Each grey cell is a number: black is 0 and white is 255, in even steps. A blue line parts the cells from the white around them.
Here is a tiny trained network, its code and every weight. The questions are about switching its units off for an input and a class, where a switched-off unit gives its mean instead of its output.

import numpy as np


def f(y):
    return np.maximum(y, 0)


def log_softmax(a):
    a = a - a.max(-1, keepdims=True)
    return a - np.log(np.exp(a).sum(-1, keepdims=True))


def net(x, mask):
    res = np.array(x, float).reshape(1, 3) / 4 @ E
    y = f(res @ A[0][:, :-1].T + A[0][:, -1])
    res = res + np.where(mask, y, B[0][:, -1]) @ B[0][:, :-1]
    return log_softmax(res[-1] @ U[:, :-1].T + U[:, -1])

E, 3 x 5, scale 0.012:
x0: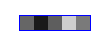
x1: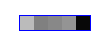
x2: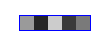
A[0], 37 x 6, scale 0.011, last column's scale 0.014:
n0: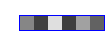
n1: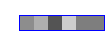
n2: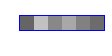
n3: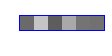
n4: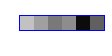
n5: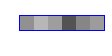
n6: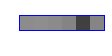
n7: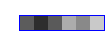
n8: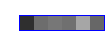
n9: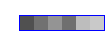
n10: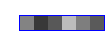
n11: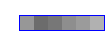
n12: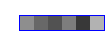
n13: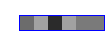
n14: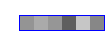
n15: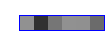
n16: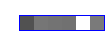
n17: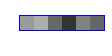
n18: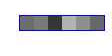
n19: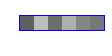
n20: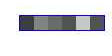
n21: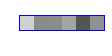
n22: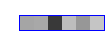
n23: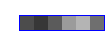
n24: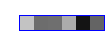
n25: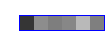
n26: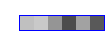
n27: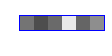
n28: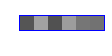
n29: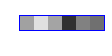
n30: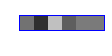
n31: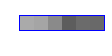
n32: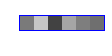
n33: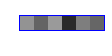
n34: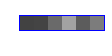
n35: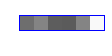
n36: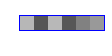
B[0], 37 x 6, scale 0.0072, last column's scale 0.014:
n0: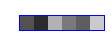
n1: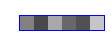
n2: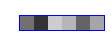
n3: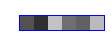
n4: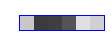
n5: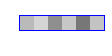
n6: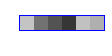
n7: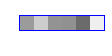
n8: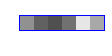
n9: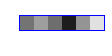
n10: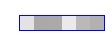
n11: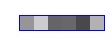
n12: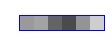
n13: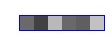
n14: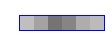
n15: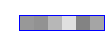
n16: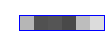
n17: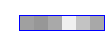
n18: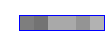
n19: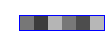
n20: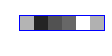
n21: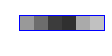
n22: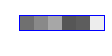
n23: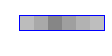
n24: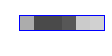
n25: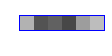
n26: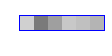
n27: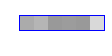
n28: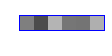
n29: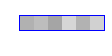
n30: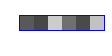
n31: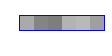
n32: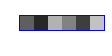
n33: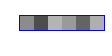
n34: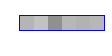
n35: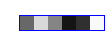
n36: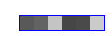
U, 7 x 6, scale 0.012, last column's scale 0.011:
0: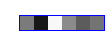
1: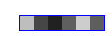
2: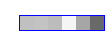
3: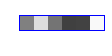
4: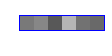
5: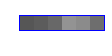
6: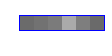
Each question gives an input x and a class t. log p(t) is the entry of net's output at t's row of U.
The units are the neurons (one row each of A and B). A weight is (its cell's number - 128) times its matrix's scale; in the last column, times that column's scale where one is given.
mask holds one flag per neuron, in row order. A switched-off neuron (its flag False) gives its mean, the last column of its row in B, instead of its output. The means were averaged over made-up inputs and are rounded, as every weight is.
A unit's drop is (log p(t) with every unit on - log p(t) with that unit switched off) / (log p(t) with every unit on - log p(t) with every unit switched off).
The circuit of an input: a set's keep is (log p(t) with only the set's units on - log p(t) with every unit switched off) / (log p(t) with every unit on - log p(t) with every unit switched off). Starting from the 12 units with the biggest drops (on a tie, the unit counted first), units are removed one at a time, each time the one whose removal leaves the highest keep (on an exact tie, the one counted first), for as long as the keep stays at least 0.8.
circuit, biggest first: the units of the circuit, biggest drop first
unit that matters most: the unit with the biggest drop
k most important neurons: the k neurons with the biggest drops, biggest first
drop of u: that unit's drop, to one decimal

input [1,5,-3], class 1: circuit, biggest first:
(n4)
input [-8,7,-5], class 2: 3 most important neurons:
(n29 n5 n17)
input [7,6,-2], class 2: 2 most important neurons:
(n10 n27)
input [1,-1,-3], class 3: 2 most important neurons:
(n0 n30)
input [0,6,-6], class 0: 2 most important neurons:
(n32 n3)
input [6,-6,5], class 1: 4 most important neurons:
(n16 n9 n8 n29)
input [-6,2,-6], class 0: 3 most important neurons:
(n32 n3 n19)
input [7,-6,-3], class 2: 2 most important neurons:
(n7 n10)
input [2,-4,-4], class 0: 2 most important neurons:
(n4 n24)
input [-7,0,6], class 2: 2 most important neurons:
(n29 n5)
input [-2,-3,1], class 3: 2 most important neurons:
(n4 n24)
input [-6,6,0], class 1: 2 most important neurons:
(n4 n21)
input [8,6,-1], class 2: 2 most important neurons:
(n10 n27)
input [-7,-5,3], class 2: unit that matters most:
n29
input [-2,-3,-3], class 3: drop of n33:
0.1
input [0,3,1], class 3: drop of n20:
0.2
